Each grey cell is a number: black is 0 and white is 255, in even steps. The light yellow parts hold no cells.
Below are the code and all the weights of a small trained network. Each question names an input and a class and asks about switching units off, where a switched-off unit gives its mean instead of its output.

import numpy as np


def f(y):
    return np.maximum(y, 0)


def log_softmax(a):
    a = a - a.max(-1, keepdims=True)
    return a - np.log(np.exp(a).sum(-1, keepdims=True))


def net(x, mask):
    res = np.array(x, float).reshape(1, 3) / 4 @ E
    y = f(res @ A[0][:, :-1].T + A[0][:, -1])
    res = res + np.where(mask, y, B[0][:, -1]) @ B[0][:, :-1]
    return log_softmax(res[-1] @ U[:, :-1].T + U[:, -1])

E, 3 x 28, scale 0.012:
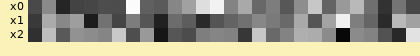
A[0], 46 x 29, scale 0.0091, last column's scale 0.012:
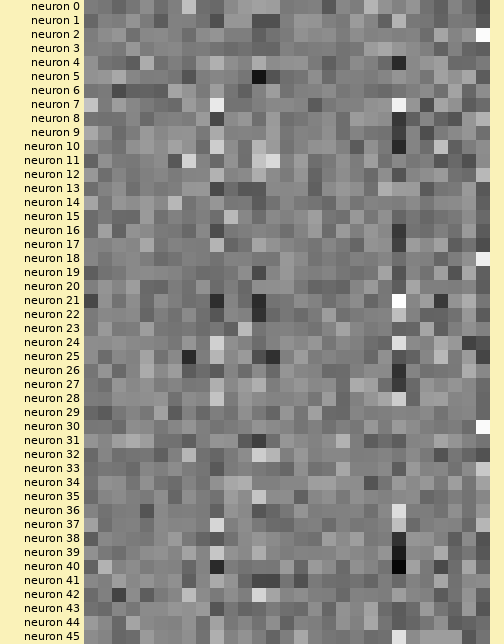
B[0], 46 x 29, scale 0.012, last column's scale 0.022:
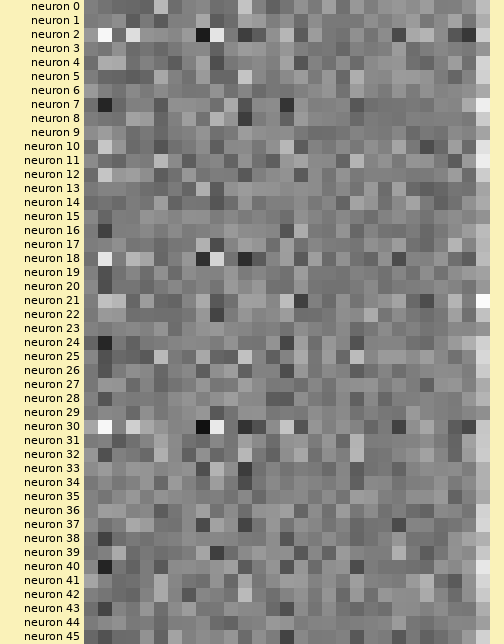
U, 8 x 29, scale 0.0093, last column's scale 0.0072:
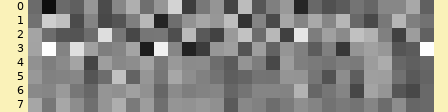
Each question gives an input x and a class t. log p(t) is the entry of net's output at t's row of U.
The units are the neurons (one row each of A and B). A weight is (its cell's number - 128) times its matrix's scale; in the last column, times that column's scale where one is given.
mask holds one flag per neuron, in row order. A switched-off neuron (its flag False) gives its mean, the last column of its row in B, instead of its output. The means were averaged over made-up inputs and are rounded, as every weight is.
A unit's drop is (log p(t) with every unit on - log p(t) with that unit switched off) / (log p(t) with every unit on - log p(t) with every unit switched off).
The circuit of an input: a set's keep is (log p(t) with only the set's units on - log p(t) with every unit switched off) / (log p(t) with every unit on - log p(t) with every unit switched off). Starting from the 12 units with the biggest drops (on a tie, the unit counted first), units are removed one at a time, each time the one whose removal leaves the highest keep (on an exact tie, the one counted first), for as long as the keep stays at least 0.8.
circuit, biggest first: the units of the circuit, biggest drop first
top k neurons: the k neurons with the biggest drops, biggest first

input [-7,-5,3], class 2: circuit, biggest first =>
(neuron 25)
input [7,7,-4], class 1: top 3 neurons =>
(neuron 21; neuron 36; neuron 22)
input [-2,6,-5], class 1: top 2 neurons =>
(neuron 21; neuron 40)
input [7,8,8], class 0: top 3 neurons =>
(neuron 40; neuron 8; neuron 16)
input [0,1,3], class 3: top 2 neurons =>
(neuron 7; neuron 24)
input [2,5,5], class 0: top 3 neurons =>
(neuron 40; neuron 10; neuron 8)
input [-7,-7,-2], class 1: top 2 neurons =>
(neuron 10; neuron 4)
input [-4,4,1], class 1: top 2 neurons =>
(neuron 21; neuron 11)
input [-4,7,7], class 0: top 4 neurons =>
(neuron 40; neuron 26; neuron 16; neuron 8)
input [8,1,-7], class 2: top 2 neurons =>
(neuron 11; neuron 32)
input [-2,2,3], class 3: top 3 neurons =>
(neuron 7; neuron 24; neuron 45)
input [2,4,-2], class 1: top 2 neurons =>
(neuron 21; neuron 2)
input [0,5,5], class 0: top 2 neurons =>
(neuron 40; neuron 10)
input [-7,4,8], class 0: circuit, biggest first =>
(neuron 40)
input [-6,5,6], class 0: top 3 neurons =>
(neuron 40; neuron 26; neuron 11)
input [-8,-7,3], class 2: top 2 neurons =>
(neuron 25; neuron 41)
